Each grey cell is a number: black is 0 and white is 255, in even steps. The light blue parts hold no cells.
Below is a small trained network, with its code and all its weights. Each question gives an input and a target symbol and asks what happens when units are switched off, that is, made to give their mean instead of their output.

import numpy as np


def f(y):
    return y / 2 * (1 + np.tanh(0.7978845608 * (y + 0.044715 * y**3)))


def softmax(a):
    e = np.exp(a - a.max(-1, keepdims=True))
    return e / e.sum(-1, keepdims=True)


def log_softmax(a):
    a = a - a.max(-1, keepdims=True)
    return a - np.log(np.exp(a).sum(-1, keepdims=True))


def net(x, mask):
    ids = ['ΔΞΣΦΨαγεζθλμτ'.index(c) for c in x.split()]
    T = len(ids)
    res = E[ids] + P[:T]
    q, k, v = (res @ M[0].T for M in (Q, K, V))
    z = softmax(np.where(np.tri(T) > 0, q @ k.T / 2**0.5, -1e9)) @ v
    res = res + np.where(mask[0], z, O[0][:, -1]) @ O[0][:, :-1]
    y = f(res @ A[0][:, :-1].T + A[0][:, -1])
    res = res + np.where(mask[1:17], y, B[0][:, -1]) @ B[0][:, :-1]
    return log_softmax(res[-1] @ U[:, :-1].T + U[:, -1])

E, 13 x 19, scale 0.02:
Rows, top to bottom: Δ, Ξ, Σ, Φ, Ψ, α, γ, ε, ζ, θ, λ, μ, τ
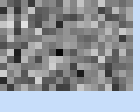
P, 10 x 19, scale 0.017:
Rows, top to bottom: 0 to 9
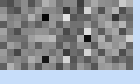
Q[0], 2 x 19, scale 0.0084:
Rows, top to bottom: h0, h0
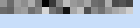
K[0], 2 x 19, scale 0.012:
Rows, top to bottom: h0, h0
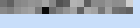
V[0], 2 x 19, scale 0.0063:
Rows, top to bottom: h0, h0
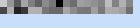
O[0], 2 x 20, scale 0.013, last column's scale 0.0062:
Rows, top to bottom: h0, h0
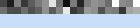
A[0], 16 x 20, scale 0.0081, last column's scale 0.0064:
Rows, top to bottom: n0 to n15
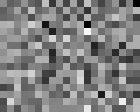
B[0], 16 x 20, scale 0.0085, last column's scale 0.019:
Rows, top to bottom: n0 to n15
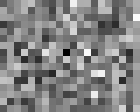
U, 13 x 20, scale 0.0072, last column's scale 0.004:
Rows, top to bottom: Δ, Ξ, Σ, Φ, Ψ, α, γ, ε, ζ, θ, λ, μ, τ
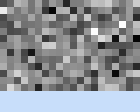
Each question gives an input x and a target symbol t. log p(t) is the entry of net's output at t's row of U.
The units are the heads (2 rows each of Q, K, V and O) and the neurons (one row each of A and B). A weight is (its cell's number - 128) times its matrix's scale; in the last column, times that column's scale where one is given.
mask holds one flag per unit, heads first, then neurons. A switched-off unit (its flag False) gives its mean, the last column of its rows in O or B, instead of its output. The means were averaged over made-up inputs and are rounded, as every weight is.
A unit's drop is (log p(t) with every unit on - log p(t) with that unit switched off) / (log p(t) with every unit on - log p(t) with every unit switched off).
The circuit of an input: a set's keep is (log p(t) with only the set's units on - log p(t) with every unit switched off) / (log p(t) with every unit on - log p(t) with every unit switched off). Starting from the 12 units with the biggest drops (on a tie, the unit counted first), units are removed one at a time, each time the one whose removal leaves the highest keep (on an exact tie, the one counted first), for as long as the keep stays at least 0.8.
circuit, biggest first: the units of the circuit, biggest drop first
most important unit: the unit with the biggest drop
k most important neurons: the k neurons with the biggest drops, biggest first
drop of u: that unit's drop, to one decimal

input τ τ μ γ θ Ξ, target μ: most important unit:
n7
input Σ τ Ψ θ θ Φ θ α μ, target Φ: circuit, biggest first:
[h0; n2]
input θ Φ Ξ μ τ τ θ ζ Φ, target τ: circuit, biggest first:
[h0; n11]
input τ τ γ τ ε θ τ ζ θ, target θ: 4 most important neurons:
[n10; n7; n11; n3]
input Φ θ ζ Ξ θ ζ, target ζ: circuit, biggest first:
[h0; n3; n11; n10]
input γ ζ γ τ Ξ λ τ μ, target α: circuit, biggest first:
[n8; n0]
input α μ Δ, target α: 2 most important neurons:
[n10; n3]
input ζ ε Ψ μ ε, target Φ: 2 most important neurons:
[n15; n2]
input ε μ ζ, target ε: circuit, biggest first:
[h0; n2; n0]
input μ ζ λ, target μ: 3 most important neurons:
[n7; n3; n10]
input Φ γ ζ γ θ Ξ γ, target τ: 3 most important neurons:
[n9; n3; n4]
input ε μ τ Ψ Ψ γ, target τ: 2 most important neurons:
[n11; n3]
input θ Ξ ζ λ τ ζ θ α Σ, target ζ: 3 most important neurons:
[n3; n11; n10]
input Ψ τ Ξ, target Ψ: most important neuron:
[n2]
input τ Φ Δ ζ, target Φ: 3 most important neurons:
[n5; n14; n6]
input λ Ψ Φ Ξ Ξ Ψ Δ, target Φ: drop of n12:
0.2
